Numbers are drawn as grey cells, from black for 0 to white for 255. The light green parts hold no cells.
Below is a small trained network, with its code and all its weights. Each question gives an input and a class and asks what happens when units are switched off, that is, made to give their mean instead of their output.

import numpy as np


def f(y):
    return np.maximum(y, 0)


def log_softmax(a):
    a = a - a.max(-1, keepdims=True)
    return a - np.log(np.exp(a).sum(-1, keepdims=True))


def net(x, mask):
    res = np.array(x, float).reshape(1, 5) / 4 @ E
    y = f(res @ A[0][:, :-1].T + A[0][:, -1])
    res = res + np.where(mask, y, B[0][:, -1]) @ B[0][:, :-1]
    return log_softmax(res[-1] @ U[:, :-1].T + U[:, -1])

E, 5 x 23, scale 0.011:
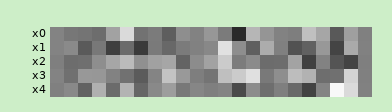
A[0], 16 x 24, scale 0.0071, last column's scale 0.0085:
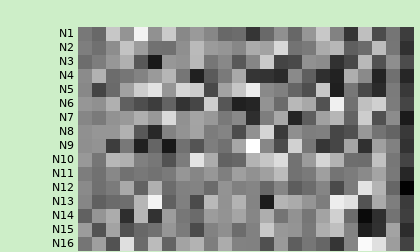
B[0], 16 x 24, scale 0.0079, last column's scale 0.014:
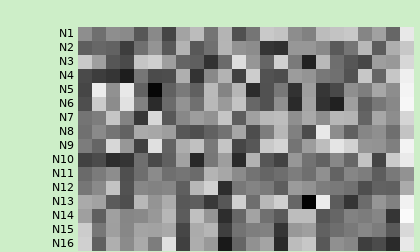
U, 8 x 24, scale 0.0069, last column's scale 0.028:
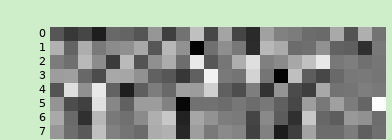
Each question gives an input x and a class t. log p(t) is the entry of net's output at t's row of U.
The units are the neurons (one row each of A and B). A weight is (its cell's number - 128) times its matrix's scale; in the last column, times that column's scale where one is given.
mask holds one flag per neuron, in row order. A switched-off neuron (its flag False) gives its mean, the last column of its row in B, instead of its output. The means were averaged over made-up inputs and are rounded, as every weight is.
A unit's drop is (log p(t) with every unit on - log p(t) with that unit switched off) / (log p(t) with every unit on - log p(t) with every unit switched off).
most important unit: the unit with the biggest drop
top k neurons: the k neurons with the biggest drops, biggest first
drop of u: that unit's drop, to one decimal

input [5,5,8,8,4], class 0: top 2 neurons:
[N10 N2]
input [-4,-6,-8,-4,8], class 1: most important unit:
N16
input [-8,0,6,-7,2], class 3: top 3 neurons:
[N3 N8 N10]
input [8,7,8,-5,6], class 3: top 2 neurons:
[N13 N6]
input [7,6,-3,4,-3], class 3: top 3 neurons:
[N13 N1 N7]
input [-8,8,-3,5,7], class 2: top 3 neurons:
[N9 N13 N14]
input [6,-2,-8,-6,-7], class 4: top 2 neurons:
[N6 N16]
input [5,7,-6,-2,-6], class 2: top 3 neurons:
[N9 N16 N5]
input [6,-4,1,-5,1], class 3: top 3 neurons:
[N13 N10 N2]
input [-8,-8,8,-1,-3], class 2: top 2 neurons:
[N1 N7]
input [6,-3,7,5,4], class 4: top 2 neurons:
[N5 N3]
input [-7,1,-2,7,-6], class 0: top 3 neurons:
[N10 N13 N2]
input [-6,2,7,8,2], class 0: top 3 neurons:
[N10 N2 N6]
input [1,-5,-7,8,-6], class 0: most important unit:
N10
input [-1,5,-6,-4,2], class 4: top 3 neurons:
[N6 N1 N7]
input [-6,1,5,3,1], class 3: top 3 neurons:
[N3 N6 N8]
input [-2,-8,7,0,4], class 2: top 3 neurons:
[N1 N7 N6]
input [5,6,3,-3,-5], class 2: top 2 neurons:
[N9 N16]
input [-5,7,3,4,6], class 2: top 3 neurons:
[N9 N14 N15]
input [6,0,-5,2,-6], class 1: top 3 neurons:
[N14 N15 N3]
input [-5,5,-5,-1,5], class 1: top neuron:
[N16]
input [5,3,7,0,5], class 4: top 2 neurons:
[N5 N14]
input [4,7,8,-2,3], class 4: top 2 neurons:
[N5 N1]
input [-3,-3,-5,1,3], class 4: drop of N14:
0.1
